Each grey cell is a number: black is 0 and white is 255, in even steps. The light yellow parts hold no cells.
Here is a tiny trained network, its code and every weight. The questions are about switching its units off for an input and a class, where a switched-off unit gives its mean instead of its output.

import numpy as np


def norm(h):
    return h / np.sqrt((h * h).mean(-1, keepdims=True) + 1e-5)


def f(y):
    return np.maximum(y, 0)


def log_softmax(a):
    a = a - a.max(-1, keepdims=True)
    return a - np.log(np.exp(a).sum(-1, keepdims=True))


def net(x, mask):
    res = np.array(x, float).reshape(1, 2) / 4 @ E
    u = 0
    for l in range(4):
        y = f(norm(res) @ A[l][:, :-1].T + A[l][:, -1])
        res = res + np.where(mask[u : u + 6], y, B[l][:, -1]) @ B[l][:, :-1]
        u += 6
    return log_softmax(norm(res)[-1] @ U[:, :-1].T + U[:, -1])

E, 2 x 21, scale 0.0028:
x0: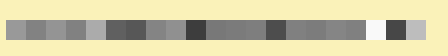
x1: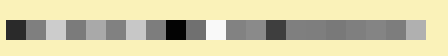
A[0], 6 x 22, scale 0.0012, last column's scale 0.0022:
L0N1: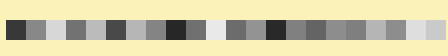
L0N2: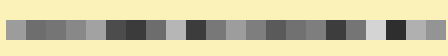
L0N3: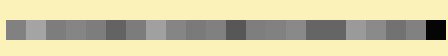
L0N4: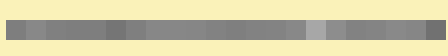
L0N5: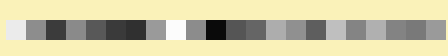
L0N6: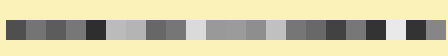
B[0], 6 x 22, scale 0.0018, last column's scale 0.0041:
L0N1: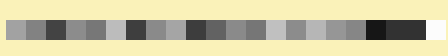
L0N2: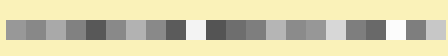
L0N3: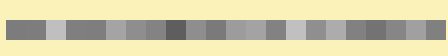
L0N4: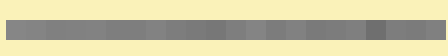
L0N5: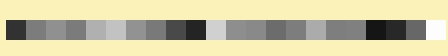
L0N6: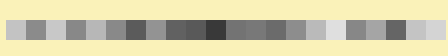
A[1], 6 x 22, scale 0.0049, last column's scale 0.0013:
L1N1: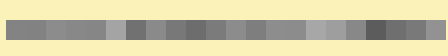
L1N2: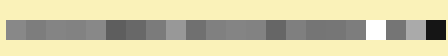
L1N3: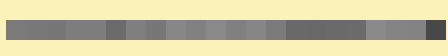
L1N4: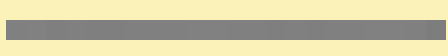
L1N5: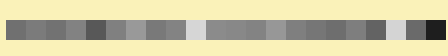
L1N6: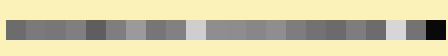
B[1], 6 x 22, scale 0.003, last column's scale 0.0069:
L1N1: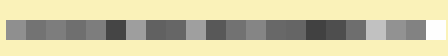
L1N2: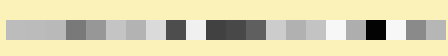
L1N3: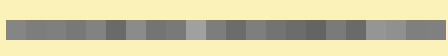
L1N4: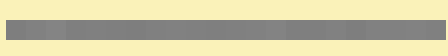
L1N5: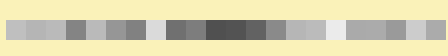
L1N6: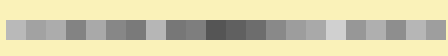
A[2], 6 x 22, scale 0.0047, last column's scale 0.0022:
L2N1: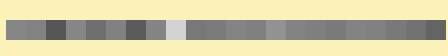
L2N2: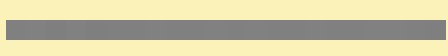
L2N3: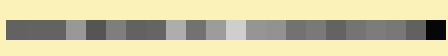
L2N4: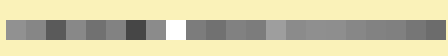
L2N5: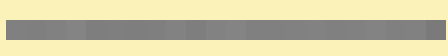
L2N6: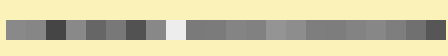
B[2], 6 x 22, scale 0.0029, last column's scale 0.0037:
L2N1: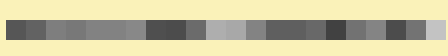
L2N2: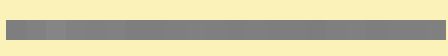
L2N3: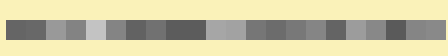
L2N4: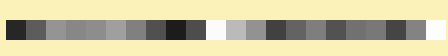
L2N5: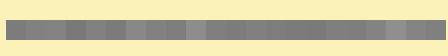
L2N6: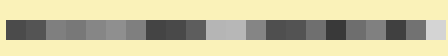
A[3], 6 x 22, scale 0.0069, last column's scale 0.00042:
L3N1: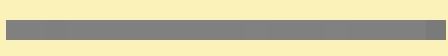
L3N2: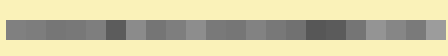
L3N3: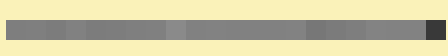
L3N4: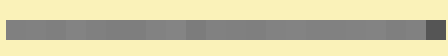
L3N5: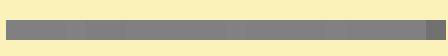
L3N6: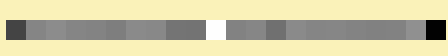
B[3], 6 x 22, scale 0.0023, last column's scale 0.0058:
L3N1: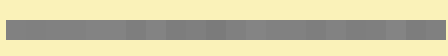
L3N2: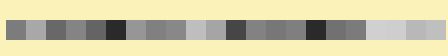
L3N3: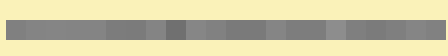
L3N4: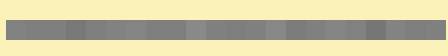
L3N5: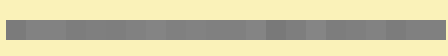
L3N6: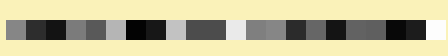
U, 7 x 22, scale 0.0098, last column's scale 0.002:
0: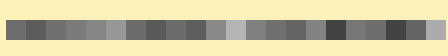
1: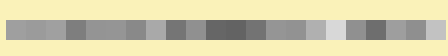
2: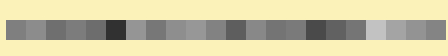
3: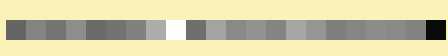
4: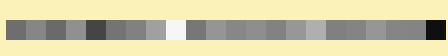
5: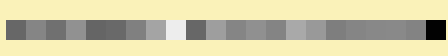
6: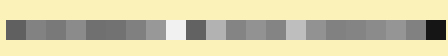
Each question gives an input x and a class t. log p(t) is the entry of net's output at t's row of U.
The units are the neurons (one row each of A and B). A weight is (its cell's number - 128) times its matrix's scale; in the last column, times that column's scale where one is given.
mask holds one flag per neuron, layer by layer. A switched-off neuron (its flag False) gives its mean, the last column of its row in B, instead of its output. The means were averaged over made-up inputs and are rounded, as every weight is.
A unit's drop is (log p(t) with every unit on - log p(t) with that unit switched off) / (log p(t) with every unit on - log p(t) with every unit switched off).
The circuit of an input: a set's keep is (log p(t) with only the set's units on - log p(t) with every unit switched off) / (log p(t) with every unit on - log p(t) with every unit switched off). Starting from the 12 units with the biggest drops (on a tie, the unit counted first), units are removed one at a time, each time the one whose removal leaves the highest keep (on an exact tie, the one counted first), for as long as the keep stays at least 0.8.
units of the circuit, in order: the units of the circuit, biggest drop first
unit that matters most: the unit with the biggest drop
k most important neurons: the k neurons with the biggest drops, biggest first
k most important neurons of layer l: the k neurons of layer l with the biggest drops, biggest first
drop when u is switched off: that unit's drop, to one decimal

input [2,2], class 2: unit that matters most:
L0N1
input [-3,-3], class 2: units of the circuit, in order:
L0N1; L1N2; L3N6
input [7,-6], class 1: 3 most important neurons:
L1N2; L0N1; L3N6
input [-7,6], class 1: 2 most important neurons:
L0N5; L1N5
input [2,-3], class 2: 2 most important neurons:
L0N5; L1N1
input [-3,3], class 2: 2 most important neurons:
L1N1; L0N5
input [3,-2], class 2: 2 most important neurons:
L0N5; L0N2
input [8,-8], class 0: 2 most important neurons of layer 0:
L0N5; L0N6
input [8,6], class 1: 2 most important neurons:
L1N2; L0N5
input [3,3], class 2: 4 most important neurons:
L0N1; L2N4; L0N5; L1N1
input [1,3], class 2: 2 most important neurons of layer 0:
L0N1; L0N5
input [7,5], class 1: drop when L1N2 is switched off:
1.9
